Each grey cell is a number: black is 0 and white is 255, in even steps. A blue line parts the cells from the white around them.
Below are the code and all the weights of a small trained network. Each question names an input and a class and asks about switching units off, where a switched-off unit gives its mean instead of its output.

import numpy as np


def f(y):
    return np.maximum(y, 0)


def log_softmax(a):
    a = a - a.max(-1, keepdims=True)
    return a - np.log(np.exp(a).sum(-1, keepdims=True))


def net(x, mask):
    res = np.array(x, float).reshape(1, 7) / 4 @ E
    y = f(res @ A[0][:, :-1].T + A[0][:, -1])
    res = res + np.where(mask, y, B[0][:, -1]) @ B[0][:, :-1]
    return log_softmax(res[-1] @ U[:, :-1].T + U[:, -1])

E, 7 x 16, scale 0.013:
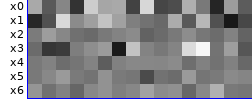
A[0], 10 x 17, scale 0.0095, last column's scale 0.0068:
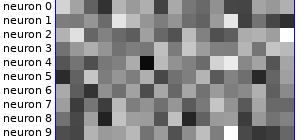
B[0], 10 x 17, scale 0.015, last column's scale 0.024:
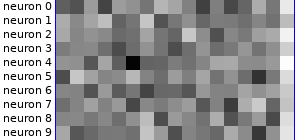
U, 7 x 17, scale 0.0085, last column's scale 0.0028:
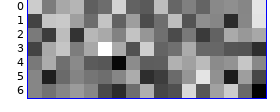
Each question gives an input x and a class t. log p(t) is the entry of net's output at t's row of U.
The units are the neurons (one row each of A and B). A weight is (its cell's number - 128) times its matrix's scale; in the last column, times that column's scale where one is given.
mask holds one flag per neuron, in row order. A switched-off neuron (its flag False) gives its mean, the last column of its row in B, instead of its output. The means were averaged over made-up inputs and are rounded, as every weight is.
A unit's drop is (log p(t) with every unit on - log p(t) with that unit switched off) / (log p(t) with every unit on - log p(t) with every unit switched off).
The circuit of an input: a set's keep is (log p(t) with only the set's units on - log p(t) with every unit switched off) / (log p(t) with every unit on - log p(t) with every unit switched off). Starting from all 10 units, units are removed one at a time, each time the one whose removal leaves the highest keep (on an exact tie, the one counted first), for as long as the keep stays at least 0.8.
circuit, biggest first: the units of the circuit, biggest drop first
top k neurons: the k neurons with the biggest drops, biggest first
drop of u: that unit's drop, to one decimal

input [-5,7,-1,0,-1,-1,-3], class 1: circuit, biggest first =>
(neuron 5)
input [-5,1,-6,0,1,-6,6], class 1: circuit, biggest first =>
(neuron 4; neuron 8; neuron 1)
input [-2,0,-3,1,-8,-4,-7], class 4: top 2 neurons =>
(neuron 9; neuron 8)
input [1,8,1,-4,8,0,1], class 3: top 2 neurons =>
(neuron 5; neuron 4)
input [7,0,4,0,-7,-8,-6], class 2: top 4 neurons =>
(neuron 0; neuron 4; neuron 5; neuron 7)
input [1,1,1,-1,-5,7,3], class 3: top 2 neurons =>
(neuron 4; neuron 2)
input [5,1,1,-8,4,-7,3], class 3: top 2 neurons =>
(neuron 5; neuron 8)
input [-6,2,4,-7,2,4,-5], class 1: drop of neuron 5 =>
0.2
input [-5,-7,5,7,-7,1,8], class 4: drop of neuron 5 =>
0.0
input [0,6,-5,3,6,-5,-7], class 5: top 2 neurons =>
(neuron 9; neuron 2)
